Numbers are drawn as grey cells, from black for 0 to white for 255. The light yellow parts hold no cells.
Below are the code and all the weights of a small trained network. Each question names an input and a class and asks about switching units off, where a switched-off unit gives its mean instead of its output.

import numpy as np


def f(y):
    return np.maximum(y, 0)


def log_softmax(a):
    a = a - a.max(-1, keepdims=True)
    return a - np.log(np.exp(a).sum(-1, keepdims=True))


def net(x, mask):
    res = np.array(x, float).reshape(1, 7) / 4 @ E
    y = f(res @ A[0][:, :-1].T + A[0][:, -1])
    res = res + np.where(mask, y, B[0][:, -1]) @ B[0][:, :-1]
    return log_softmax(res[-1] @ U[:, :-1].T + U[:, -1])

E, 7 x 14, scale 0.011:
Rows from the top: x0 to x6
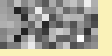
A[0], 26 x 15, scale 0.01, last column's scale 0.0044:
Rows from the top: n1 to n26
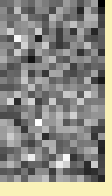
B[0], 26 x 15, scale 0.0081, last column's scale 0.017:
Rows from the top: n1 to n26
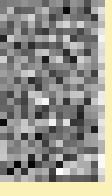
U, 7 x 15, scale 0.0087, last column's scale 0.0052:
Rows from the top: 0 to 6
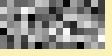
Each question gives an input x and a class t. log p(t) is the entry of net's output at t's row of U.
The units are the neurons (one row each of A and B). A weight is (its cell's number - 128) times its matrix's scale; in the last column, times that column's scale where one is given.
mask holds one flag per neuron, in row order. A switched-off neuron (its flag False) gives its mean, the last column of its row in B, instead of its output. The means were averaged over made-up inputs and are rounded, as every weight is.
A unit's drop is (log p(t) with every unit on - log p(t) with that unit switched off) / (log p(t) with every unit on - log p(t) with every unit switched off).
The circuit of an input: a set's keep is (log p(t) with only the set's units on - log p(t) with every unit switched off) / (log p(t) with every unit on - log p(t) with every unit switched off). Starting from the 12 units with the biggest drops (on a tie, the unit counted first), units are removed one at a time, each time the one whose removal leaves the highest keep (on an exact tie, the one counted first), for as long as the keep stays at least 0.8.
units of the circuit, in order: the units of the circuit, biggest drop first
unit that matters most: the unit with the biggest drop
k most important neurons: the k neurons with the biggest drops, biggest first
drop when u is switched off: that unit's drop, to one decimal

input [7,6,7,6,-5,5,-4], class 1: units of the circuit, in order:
n19
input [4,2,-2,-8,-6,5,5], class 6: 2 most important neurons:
n17, n24
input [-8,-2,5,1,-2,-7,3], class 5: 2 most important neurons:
n25, n15
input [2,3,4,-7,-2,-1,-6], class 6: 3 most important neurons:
n17, n23, n16
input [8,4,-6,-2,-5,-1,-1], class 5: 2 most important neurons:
n14, n4
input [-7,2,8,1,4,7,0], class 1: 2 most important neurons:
n19, n26
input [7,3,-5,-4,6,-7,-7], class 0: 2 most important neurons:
n2, n8
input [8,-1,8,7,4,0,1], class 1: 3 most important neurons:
n19, n26, n25
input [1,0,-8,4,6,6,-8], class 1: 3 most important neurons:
n11, n3, n23
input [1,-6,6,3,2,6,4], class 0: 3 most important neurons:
n15, n18, n11
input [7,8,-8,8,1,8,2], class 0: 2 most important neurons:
n15, n6
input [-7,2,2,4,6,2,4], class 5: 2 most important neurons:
n25, n7
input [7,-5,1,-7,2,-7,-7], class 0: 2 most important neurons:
n2, n8
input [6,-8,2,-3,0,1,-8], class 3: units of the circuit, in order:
n9
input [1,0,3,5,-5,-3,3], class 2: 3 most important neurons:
n12, n7, n17
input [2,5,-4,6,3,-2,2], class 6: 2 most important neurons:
n20, n6
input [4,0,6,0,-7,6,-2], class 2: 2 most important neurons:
n7, n2
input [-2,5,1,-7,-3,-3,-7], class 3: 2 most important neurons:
n9, n20
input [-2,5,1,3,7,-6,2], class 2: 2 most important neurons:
n24, n15
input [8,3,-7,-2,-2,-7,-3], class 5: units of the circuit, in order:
n14
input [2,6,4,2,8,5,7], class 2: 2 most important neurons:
n24, n9
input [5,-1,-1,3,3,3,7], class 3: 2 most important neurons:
n23, n25
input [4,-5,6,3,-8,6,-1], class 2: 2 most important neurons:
n7, n2
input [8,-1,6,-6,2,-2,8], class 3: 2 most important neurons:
n23, n25
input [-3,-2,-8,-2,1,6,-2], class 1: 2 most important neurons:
n11, n3
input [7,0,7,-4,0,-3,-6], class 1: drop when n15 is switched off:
0.1
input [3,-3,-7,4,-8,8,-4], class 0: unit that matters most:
n15
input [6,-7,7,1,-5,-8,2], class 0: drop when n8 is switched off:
0.2
